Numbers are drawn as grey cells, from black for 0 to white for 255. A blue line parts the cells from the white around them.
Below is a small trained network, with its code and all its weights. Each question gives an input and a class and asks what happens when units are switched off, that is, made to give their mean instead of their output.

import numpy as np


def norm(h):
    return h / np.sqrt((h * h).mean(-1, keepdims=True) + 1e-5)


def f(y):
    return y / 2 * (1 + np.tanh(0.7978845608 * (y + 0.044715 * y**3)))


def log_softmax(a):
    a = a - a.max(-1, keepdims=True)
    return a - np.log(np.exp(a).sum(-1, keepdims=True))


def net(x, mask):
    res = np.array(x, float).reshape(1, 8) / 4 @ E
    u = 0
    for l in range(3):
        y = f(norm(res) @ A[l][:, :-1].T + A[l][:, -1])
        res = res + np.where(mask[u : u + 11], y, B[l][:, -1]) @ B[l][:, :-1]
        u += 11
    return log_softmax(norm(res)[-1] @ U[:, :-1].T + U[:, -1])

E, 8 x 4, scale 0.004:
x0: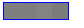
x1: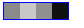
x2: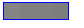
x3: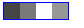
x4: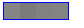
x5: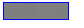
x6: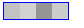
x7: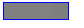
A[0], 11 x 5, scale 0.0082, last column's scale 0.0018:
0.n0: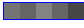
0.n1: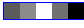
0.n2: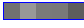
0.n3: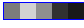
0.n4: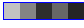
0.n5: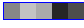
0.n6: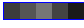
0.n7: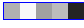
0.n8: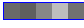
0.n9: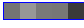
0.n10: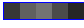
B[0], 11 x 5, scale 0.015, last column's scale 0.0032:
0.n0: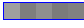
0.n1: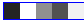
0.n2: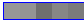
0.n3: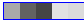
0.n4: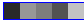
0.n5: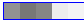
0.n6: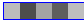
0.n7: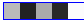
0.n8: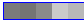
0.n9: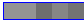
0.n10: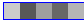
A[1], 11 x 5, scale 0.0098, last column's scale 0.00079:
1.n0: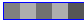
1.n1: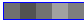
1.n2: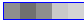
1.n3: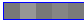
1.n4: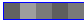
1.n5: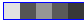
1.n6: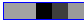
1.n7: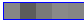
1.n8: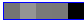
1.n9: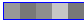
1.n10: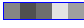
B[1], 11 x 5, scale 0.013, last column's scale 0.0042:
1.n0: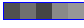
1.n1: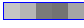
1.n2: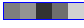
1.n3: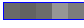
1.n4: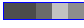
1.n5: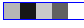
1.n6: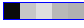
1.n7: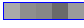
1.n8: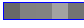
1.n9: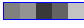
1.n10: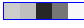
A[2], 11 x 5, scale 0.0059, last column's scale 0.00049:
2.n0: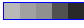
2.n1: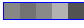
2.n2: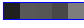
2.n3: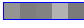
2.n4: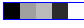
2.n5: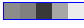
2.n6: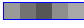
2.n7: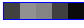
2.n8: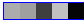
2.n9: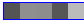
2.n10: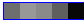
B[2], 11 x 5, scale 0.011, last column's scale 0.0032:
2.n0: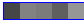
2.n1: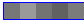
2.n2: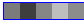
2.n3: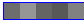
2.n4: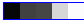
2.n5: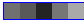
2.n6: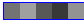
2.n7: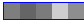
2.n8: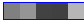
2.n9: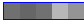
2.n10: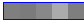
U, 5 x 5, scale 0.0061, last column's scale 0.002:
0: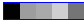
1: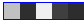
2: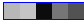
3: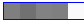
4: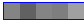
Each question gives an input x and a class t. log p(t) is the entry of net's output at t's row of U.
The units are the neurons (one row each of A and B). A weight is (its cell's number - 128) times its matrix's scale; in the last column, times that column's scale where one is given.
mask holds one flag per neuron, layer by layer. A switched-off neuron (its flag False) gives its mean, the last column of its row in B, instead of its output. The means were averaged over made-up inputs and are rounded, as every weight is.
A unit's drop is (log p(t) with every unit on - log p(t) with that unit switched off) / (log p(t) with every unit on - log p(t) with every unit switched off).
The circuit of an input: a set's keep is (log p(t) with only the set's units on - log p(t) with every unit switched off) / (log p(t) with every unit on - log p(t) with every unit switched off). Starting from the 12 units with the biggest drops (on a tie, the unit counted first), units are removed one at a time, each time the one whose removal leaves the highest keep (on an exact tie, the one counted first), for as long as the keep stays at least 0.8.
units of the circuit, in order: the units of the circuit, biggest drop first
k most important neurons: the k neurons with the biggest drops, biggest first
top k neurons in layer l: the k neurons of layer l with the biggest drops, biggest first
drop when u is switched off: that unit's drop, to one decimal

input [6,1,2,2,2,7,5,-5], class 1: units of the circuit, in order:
(0.n7)
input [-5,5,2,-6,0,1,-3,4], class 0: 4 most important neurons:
(0.n4, 1.n6, 0.n8, 0.n7)
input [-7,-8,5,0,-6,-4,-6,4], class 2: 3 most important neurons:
(0.n7, 0.n8, 1.n10)
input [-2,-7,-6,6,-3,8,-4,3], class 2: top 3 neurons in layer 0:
(0.n7, 0.n8, 0.n4)
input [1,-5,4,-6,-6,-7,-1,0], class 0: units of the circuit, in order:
(0.n5, 1.n6)
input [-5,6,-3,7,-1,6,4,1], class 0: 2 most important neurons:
(0.n1, 1.n10)
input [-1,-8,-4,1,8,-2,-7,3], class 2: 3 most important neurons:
(0.n7, 0.n8, 1.n10)
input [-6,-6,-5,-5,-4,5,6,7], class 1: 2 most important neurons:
(0.n7, 0.n1)
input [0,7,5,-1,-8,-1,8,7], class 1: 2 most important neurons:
(0.n7, 1.n5)
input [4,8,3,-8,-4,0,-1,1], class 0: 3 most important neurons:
(1.n6, 0.n4, 0.n8)
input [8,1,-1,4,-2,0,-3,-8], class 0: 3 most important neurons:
(0.n1, 0.n7, 1.n5)
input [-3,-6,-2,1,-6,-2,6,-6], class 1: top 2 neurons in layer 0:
(0.n7, 0.n5)
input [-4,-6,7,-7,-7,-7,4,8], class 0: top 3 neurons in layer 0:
(0.n5, 0.n3, 0.n4)
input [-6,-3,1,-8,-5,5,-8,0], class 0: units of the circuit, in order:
(1.n6)
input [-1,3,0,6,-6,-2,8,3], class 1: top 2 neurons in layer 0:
(0.n7, 0.n4)
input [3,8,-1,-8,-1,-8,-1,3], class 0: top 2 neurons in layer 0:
(0.n4, 0.n8)
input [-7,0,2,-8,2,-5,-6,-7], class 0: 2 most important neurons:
(1.n6, 0.n7)
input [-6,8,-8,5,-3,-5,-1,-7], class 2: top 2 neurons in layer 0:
(0.n5, 0.n3)
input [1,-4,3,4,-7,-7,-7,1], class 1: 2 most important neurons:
(0.n10, 0.n6)
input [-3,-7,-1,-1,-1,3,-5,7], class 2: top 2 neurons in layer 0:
(0.n7, 0.n8)
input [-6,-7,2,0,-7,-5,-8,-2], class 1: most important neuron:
(0.n5)
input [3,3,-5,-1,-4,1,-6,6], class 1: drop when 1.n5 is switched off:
0.1
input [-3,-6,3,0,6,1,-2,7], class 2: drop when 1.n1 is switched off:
0.0
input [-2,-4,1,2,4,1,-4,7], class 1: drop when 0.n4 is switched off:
-0.2
